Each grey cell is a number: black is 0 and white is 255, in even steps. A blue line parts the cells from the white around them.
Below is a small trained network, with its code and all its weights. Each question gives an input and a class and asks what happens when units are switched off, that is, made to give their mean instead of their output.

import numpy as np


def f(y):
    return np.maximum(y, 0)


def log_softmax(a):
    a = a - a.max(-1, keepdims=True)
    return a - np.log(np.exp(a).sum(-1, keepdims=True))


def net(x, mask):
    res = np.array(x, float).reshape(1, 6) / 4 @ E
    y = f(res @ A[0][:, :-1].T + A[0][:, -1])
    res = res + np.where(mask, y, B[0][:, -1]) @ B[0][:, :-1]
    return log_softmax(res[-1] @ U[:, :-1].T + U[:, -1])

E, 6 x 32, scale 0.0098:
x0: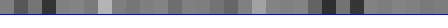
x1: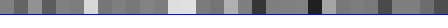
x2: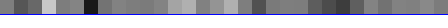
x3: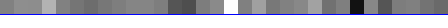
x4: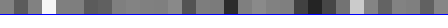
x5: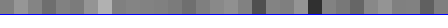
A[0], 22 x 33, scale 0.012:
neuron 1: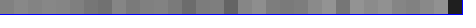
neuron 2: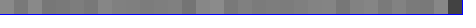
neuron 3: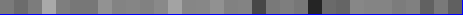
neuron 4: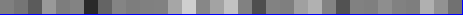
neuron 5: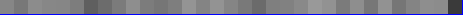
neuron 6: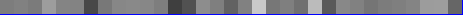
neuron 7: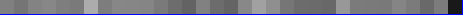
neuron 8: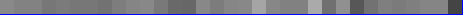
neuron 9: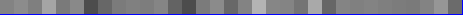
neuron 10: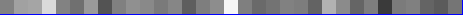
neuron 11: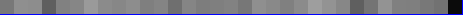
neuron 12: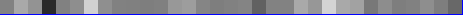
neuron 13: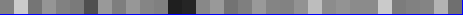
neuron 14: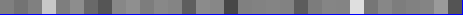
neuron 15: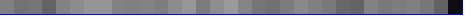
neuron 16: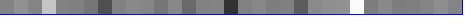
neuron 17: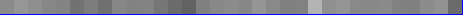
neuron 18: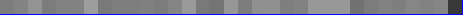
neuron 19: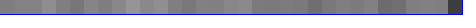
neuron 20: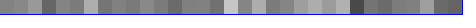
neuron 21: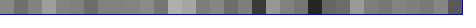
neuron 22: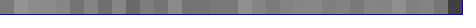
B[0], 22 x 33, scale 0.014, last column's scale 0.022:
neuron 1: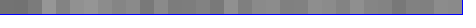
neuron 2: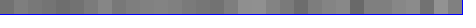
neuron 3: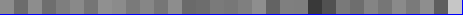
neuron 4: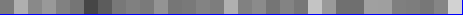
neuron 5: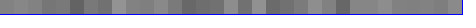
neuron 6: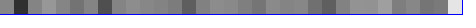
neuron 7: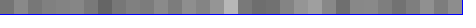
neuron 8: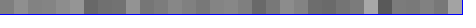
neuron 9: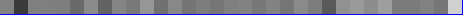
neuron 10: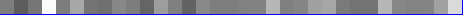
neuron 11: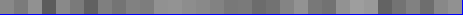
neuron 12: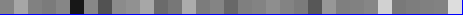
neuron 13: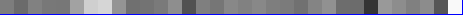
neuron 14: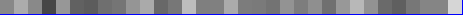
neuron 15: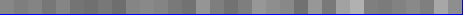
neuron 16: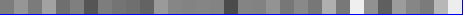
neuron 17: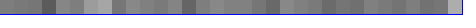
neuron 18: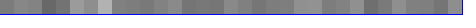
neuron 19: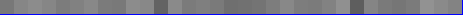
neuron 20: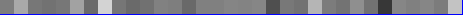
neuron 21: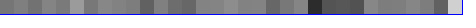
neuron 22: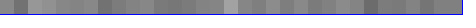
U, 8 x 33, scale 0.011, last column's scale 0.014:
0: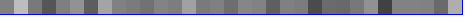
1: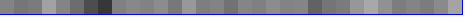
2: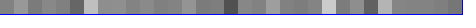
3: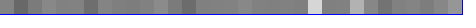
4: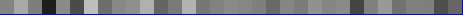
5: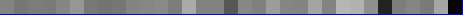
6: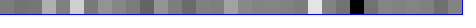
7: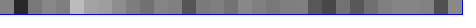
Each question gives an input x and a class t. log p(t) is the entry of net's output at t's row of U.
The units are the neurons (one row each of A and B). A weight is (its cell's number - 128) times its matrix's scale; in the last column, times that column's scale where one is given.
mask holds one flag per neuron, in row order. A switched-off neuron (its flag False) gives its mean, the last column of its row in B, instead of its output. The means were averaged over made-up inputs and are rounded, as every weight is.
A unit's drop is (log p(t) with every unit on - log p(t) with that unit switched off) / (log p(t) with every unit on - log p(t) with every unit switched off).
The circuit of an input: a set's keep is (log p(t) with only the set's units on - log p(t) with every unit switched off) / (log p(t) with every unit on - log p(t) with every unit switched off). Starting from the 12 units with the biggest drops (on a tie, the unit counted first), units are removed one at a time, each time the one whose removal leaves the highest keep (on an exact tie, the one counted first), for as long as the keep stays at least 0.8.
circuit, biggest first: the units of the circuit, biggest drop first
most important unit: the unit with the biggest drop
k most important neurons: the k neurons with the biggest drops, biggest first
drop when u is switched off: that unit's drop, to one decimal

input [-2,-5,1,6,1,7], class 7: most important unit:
neuron 4
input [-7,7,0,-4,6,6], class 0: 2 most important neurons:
neuron 21; neuron 3
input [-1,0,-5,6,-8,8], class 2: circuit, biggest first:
neuron 12; neuron 10
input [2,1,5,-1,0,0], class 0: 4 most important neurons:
neuron 10; neuron 13; neuron 6; neuron 9
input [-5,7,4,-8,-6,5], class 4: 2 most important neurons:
neuron 12; neuron 16
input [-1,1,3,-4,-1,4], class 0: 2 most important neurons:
neuron 13; neuron 6
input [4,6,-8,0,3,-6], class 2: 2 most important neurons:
neuron 14; neuron 3
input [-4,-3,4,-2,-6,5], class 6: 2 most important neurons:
neuron 14; neuron 16
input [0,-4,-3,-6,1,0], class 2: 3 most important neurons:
neuron 13; neuron 20; neuron 4
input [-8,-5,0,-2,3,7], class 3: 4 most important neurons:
neuron 12; neuron 13; neuron 14; neuron 16
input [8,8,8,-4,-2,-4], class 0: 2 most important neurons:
neuron 13; neuron 6
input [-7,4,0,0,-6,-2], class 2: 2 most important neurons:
neuron 12; neuron 10
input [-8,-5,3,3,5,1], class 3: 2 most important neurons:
neuron 13; neuron 12
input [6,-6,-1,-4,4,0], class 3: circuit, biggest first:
neuron 21
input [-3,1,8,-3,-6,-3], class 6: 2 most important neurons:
neuron 16; neuron 4
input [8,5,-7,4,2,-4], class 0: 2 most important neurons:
neuron 10; neuron 20
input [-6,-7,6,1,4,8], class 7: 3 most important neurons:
neuron 13; neuron 12; neuron 3
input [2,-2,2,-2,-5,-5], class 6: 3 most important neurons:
neuron 16; neuron 14; neuron 12
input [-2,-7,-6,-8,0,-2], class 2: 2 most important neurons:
neuron 13; neuron 12
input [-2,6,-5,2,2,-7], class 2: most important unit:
neuron 6
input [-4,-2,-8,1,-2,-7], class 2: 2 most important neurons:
neuron 12; neuron 13
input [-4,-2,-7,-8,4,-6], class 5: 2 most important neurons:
neuron 16; neuron 14
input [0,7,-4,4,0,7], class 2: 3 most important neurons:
neuron 12; neuron 10; neuron 6
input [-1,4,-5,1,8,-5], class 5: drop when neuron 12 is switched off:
0.4
